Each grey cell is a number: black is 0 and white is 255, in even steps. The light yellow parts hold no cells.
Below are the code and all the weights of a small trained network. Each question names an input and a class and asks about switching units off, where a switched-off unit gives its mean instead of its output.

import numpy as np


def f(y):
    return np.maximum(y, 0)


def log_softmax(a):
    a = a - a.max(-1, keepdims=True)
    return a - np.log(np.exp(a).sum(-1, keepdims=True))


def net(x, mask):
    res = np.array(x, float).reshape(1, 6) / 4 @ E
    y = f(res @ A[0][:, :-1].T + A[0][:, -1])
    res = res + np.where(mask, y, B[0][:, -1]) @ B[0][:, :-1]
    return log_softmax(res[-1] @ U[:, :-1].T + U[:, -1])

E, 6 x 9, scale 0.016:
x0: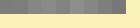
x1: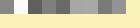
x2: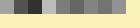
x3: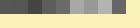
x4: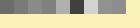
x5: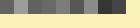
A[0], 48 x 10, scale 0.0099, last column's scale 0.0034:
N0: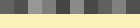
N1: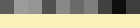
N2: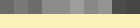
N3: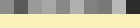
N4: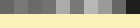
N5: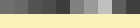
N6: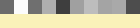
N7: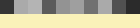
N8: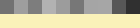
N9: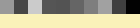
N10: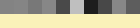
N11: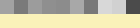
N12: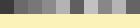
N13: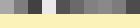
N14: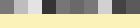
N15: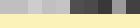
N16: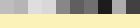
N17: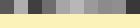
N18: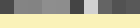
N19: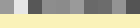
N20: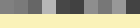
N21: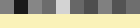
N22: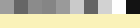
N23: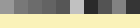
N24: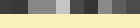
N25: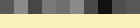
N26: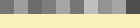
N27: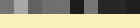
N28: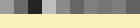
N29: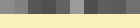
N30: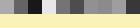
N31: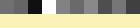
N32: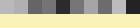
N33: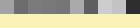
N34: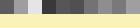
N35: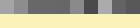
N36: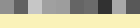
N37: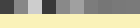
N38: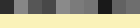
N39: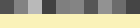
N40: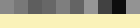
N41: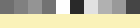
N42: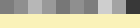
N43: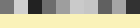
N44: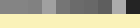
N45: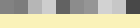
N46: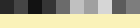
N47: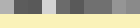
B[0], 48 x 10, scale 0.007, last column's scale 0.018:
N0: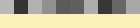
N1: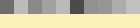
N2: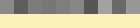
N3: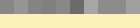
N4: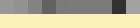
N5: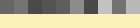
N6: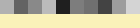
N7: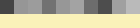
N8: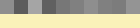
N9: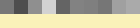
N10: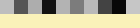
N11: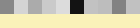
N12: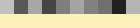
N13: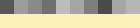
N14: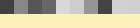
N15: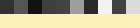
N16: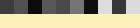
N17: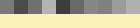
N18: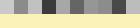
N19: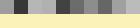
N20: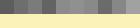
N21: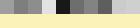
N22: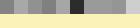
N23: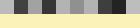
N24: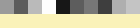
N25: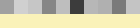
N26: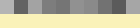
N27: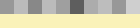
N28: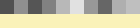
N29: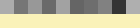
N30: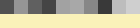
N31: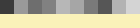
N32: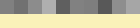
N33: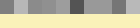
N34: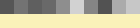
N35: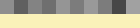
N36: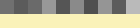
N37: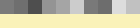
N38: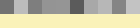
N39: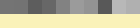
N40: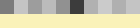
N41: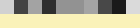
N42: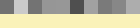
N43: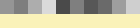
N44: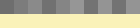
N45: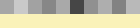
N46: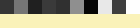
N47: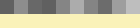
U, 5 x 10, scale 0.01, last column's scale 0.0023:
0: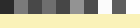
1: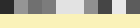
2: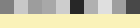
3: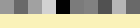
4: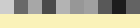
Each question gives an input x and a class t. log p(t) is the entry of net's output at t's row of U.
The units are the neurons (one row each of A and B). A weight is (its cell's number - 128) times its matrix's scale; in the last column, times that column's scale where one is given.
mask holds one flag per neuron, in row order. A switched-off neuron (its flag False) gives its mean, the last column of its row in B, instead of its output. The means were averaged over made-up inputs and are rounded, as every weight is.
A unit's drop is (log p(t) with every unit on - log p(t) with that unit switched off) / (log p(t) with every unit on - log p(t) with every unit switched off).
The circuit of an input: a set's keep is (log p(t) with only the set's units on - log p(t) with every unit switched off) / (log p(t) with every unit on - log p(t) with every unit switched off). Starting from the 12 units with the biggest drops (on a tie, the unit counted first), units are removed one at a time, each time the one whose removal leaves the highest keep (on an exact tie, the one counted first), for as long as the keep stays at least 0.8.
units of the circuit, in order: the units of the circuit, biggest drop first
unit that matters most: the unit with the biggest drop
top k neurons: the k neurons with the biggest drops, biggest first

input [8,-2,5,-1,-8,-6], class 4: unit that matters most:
N10
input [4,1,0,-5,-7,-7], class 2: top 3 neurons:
[N11; N22; N41]
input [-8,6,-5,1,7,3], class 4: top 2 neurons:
[N41; N18]
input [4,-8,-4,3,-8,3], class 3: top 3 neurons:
[N21; N24; N9]
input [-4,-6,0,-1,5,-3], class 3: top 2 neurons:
[N21; N24]
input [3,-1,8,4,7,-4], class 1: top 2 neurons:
[N30; N31]
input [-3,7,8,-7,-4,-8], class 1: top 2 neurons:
[N30; N13]
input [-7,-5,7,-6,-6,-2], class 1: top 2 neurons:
[N46; N30]
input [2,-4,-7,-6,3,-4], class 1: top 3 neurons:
[N14; N46; N34]
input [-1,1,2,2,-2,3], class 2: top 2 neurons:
[N15; N16]
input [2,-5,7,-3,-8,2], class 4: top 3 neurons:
[N10; N23; N0]
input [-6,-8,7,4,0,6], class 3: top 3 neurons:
[N24; N21; N14]
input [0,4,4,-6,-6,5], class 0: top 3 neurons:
[N16; N15; N41]
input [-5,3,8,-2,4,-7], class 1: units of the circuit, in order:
[N30]
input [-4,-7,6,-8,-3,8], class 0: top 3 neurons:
[N15; N16; N36]
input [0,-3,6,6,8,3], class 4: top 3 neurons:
[N41; N12; N18]
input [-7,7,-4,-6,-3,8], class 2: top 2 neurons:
[N25; N27]
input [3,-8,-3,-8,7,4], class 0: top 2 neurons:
[N15; N16]
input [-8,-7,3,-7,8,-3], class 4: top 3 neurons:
[N41; N46; N12]
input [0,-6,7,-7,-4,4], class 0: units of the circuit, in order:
[N15]
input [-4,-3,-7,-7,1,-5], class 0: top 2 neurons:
[N15; N16]
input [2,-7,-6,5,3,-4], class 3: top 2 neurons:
[N24; N21]
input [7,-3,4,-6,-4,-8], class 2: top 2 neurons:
[N11; N46]
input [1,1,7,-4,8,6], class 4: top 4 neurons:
[N41; N18; N12; N14]
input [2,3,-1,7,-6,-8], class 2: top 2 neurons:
[N11; N22]
